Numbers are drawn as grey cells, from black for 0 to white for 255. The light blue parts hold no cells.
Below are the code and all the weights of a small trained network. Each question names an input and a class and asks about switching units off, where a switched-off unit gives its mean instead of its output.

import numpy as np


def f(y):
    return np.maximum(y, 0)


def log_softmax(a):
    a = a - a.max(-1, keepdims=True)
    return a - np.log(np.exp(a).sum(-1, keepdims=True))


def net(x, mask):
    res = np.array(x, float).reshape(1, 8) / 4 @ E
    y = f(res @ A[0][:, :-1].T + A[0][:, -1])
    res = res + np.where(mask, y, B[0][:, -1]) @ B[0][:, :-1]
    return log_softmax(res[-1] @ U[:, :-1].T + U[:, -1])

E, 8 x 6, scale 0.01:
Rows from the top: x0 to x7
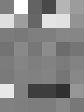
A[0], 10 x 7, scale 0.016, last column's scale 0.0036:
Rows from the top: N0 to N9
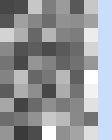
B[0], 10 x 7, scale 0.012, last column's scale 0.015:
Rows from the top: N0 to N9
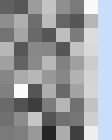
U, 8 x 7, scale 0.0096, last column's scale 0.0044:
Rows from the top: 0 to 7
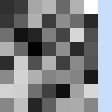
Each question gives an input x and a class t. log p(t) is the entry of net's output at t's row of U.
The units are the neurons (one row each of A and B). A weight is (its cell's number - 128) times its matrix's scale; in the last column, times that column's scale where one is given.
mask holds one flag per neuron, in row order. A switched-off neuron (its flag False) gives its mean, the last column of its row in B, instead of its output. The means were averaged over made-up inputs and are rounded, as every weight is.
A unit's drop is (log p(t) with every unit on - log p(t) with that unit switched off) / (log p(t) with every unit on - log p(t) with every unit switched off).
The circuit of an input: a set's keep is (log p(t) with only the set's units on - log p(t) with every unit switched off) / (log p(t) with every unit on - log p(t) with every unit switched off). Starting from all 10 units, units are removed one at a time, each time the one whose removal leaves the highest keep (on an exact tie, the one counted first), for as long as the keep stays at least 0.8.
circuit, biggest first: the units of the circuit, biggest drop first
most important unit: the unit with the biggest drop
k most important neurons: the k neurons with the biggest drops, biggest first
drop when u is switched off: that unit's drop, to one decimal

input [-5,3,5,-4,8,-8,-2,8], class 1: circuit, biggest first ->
[N9]
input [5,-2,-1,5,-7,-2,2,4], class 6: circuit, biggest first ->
[N0, N7]
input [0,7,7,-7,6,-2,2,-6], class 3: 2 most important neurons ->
[N9, N6]
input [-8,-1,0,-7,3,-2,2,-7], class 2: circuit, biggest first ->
[N7, N3]
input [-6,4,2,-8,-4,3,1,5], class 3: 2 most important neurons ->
[N7, N5]
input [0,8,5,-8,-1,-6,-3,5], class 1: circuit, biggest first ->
[N9, N6]
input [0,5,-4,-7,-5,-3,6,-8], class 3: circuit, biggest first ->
[N6, N7]
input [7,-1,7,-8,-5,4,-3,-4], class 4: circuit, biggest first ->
[N6, N9]
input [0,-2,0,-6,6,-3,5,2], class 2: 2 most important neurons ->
[N6, N9]
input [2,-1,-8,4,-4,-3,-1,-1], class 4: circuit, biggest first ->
[N9, N3]
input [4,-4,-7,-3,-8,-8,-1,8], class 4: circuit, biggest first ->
[N9, N6]
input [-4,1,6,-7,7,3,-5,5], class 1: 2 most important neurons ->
[N9, N8]
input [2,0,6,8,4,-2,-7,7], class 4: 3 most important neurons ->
[N6, N9, N1]
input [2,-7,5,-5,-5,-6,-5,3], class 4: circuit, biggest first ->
[N6]
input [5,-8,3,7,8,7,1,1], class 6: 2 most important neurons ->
[N0, N3]
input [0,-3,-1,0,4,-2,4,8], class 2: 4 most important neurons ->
[N6, N9, N8, N5]
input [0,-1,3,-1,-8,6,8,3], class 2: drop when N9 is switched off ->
0.2
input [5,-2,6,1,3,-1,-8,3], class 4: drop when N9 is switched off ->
0.1
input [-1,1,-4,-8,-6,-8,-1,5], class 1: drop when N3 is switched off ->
0.2
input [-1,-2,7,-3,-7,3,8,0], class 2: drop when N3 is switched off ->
0.1
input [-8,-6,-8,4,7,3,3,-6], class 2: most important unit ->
N3
